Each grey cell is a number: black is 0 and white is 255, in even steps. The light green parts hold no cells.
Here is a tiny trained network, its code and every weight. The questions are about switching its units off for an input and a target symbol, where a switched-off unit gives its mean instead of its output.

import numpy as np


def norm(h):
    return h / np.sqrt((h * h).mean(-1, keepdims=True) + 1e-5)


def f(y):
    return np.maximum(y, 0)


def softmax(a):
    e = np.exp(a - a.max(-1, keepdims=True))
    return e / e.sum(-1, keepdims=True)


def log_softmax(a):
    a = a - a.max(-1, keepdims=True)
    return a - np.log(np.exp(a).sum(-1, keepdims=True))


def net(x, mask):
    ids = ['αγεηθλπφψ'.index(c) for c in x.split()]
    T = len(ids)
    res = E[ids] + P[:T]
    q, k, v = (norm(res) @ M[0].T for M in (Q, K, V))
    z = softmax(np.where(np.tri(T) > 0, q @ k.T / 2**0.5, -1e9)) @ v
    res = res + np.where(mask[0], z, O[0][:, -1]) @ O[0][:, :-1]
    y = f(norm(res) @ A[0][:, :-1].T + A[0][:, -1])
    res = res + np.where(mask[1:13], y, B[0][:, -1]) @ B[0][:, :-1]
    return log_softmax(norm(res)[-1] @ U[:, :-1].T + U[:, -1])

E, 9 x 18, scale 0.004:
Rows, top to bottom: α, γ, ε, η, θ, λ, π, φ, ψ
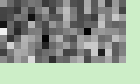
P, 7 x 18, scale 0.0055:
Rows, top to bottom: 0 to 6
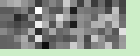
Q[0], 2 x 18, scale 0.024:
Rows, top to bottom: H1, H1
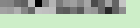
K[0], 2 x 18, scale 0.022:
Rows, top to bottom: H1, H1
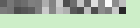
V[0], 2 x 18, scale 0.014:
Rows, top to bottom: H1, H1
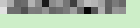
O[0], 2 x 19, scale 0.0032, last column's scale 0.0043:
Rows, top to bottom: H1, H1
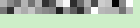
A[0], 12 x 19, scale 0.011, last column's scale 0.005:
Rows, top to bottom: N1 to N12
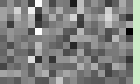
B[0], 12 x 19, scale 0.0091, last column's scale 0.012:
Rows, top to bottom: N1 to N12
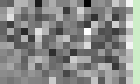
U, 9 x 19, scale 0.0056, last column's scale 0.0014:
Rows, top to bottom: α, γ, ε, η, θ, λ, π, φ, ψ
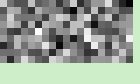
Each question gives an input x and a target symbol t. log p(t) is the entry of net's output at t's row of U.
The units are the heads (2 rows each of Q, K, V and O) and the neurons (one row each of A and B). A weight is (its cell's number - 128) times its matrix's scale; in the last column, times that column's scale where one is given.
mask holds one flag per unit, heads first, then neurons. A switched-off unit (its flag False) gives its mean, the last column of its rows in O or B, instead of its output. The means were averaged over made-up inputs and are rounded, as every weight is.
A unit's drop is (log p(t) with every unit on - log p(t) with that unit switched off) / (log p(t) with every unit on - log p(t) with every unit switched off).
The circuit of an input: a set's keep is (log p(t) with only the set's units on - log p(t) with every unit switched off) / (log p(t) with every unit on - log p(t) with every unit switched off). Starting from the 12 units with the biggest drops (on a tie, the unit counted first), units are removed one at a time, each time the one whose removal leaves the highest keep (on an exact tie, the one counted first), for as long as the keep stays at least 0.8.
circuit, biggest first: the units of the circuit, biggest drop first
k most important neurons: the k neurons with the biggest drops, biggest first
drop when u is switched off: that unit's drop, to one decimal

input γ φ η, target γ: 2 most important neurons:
(N12; N1)
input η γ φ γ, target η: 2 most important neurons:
(N1; N7)
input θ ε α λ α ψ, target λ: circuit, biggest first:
(H1)
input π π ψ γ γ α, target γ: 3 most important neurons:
(N5; N1; N4)
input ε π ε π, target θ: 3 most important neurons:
(N6; N1; N4)
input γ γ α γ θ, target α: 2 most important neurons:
(N3; N4)
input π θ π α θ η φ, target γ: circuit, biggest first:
(H1; N12; N8)
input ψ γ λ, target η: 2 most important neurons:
(N3; N4)
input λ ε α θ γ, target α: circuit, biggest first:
(H1; N3; N4; N7)
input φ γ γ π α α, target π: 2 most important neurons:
(N1; N5)
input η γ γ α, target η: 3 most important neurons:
(N1; N7; N4)
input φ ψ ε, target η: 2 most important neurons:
(N3; N6)
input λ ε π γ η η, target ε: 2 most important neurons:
(N4; N5)
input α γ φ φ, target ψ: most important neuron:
(N1)
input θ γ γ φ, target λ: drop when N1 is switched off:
0.2
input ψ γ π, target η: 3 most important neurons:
(N3; N4; N6)
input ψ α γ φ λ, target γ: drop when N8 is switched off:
0.2
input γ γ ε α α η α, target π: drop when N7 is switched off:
0.1
